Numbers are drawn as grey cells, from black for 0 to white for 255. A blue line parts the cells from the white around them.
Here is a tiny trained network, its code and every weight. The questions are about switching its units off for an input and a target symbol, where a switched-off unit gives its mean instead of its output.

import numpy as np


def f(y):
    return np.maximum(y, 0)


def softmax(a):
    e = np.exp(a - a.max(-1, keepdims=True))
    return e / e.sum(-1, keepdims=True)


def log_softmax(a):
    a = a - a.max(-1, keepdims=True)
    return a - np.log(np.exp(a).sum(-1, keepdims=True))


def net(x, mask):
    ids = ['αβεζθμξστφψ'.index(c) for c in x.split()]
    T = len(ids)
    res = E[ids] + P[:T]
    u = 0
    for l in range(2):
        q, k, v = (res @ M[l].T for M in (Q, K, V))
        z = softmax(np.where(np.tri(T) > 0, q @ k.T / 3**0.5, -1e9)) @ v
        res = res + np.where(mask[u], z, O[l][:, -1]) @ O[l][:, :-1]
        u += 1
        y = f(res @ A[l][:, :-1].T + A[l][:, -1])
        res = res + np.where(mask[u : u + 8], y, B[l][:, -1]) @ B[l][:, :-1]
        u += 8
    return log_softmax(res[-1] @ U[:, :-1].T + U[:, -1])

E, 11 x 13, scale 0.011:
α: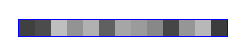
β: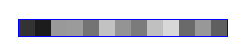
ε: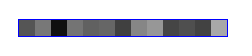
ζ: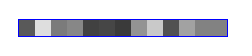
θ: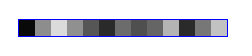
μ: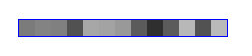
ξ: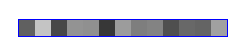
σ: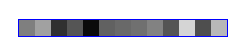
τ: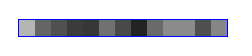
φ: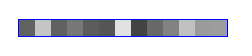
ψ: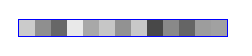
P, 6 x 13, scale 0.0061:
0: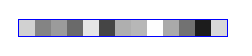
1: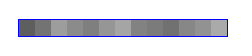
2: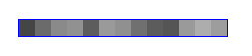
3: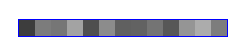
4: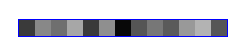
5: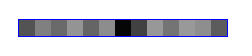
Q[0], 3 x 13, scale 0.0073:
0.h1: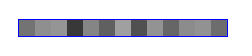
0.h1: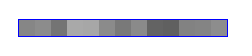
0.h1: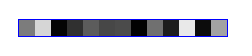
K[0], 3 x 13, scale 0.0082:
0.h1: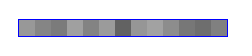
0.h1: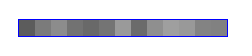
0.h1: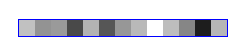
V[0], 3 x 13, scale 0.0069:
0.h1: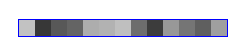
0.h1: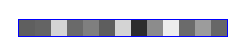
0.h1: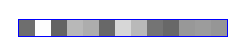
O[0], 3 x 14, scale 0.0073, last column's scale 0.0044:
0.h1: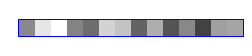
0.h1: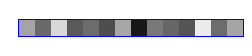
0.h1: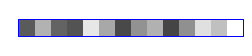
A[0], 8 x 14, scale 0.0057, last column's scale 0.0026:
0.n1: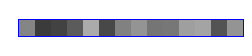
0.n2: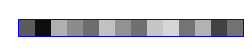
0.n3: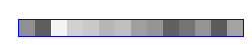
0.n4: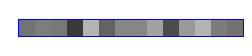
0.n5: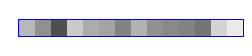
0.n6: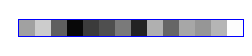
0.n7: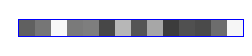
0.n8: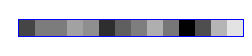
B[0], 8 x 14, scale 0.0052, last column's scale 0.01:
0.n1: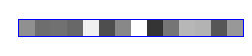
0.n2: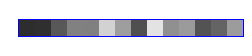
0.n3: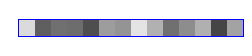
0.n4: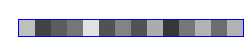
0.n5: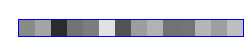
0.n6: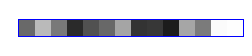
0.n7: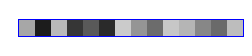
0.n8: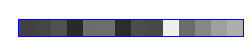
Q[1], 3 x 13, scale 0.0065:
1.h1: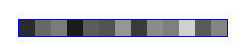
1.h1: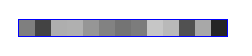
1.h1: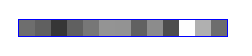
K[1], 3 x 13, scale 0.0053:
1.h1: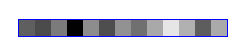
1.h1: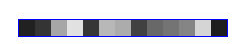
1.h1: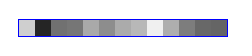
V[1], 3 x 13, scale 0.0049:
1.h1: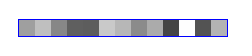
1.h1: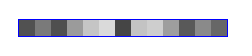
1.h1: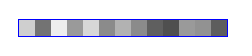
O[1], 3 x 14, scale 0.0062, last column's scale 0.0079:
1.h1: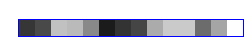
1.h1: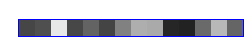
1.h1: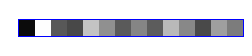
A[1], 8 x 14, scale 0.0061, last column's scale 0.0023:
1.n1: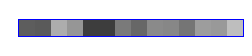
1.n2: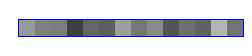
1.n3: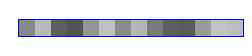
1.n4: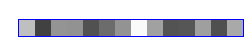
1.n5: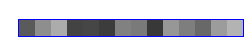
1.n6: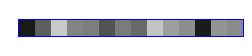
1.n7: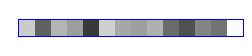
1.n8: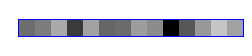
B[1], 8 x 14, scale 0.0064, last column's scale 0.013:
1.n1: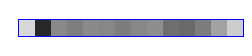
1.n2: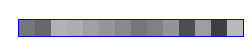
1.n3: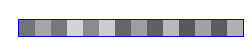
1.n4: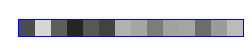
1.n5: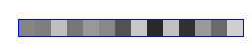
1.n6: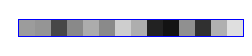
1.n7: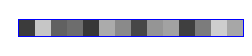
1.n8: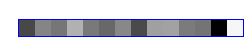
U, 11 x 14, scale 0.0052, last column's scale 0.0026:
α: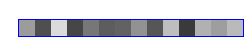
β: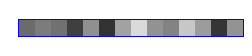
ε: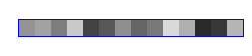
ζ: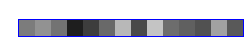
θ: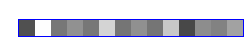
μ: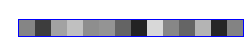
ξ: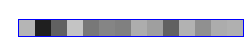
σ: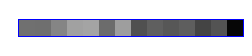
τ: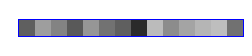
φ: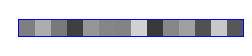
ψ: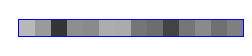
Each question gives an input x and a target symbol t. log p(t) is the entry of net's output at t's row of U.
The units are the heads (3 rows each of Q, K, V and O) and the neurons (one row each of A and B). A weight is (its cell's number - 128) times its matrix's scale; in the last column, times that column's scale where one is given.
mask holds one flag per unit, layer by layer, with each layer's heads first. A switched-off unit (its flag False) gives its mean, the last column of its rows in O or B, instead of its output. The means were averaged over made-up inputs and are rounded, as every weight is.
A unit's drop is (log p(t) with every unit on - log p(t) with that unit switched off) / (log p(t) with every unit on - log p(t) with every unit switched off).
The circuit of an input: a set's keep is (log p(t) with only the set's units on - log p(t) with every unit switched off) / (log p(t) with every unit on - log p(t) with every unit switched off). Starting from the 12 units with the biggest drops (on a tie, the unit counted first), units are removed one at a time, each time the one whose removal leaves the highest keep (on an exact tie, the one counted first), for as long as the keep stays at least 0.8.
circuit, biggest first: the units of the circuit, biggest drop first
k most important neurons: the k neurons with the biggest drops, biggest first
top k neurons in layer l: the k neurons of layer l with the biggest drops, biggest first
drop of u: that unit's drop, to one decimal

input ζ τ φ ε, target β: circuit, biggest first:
0.h1, 1.n4, 1.h1, 0.n1
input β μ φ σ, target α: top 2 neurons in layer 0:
0.n2, 0.n6
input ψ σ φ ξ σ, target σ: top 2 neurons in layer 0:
0.n5, 0.n6
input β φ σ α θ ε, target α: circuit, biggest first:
0.h1, 1.n5, 0.n7, 0.n8
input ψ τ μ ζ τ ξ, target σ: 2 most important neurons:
1.n6, 1.n8
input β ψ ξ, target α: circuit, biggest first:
0.h1, 1.n5, 0.n7
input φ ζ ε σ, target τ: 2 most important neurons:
0.n6, 1.n6
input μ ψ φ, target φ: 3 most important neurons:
1.n6, 1.n8, 1.n5
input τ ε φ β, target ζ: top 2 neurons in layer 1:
1.n7, 1.n4
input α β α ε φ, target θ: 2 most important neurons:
0.n6, 1.n3
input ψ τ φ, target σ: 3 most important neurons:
1.n6, 1.n8, 0.n5
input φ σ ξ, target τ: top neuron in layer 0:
0.n6
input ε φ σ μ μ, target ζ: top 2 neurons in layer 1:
1.n4, 1.n7
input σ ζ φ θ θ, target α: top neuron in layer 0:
0.n4
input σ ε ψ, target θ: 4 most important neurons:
0.n6, 1.n3, 0.n5, 1.n7
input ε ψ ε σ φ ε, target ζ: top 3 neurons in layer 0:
0.n8, 0.n6, 0.n5
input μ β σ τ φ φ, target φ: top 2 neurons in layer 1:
1.n6, 1.n8
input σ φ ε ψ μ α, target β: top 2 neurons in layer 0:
0.n6, 0.n1
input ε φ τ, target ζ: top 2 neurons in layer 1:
1.n4, 1.n7
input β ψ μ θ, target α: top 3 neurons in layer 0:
0.n8, 0.n7, 0.n2
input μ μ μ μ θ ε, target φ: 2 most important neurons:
1.n6, 1.n8
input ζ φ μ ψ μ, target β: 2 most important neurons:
1.n4, 0.n1
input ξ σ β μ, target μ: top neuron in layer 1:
1.n8
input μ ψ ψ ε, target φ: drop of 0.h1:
0.6
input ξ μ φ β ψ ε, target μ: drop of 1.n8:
0.3
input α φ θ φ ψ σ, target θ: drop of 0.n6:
0.2
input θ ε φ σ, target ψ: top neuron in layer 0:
0.n8
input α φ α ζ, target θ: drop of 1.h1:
1.9
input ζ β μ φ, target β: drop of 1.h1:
0.3
